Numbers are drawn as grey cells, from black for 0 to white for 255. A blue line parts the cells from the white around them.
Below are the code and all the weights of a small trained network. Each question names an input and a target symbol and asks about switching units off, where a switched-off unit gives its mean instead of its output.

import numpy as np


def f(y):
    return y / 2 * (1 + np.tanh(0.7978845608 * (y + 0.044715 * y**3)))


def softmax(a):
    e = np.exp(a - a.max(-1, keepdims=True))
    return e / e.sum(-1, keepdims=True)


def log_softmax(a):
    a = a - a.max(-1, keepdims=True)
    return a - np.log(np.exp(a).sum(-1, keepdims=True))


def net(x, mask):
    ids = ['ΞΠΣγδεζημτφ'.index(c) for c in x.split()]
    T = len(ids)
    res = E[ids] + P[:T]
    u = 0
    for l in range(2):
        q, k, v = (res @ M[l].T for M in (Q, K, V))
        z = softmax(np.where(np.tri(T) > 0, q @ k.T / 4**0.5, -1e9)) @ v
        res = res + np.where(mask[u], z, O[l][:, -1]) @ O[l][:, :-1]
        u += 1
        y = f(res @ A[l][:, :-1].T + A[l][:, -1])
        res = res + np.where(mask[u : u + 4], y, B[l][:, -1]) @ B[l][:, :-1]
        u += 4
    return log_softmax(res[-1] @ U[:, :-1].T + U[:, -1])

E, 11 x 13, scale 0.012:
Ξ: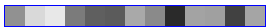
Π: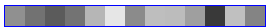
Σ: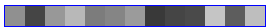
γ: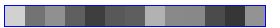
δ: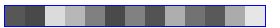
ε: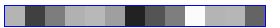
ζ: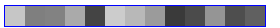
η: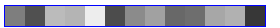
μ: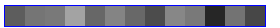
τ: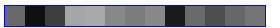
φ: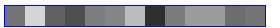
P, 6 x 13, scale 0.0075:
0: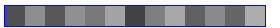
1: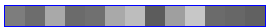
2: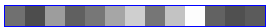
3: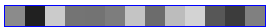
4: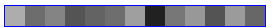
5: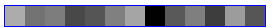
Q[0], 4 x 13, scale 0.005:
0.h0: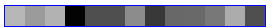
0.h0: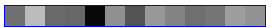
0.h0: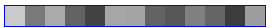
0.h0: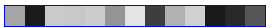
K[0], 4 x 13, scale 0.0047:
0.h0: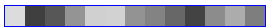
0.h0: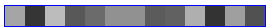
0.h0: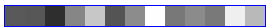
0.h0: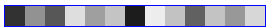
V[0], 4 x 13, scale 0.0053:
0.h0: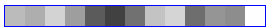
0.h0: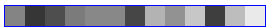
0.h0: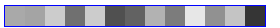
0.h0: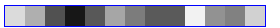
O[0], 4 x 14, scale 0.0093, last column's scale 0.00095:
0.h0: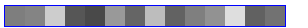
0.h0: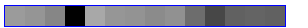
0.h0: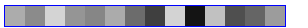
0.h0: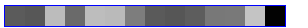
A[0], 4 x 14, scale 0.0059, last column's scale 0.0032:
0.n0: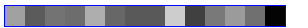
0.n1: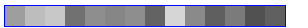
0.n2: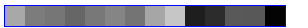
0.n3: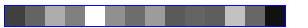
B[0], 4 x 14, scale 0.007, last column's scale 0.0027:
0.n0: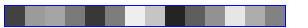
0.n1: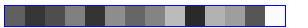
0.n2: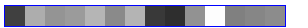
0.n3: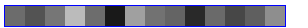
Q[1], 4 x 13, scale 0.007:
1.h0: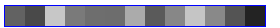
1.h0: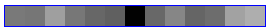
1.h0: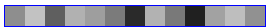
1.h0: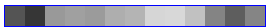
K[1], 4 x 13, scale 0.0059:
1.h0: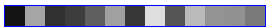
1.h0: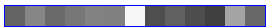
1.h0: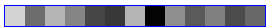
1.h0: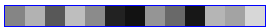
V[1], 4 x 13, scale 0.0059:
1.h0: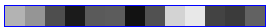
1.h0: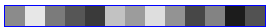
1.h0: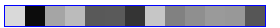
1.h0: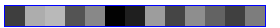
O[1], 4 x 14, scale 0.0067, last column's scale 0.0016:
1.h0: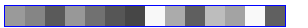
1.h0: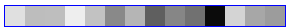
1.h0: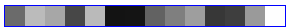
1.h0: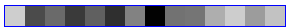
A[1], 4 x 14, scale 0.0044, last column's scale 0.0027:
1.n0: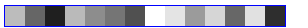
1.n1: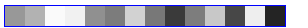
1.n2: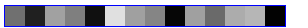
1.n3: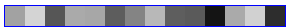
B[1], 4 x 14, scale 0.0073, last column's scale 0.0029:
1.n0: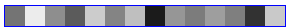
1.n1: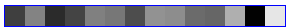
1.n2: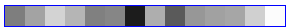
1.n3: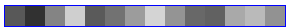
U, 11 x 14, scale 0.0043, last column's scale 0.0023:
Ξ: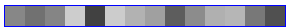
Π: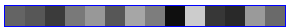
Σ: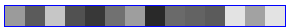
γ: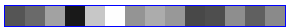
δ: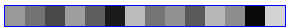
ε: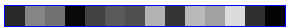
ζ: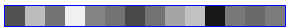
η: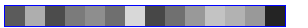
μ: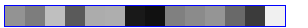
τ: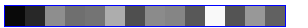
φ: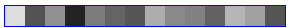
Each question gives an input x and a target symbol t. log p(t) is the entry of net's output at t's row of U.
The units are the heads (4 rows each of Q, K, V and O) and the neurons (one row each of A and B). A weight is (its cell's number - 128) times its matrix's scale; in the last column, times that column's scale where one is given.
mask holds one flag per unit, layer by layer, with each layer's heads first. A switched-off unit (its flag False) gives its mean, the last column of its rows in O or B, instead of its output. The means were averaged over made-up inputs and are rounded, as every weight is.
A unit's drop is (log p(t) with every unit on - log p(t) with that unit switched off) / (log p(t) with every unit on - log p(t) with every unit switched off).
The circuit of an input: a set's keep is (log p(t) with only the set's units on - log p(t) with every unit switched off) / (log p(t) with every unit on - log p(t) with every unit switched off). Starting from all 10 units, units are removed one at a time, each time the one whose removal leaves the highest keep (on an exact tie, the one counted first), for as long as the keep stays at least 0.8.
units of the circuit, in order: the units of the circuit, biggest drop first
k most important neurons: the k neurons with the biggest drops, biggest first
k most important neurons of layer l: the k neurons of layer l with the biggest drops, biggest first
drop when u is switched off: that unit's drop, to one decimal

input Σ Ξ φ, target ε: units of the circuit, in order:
0.h0, 1.h0
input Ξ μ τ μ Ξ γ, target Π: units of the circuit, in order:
0.h0, 1.h0
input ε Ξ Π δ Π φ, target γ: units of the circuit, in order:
0.h0, 1.h0
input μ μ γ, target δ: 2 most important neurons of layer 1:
1.n0, 1.n2
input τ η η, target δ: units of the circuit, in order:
0.h0, 1.h0, 1.n0
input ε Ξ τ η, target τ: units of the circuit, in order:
1.h0
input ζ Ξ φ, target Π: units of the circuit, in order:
0.h0, 1.h0
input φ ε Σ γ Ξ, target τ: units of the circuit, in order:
1.h0, 0.h0
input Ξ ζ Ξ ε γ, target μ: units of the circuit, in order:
0.h0, 1.h0
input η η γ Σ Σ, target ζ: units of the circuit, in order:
1.h0, 0.h0
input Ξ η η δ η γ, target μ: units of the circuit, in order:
1.h0, 0.h0
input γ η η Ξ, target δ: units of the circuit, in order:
0.h0, 1.n1, 1.n2
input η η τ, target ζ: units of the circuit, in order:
0.h0, 1.h0
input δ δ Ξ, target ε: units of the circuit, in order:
0.h0
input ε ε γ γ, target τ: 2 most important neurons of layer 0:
0.n2, 0.n1
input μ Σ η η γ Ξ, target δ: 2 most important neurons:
1.n2, 0.n1
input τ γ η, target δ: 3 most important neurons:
1.n0, 1.n2, 0.n3
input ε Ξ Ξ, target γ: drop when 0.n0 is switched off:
0.1
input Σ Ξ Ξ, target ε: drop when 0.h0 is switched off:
0.8
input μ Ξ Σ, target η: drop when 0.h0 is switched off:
0.9
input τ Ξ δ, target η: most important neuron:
1.n0
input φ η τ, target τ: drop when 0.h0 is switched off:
1.0
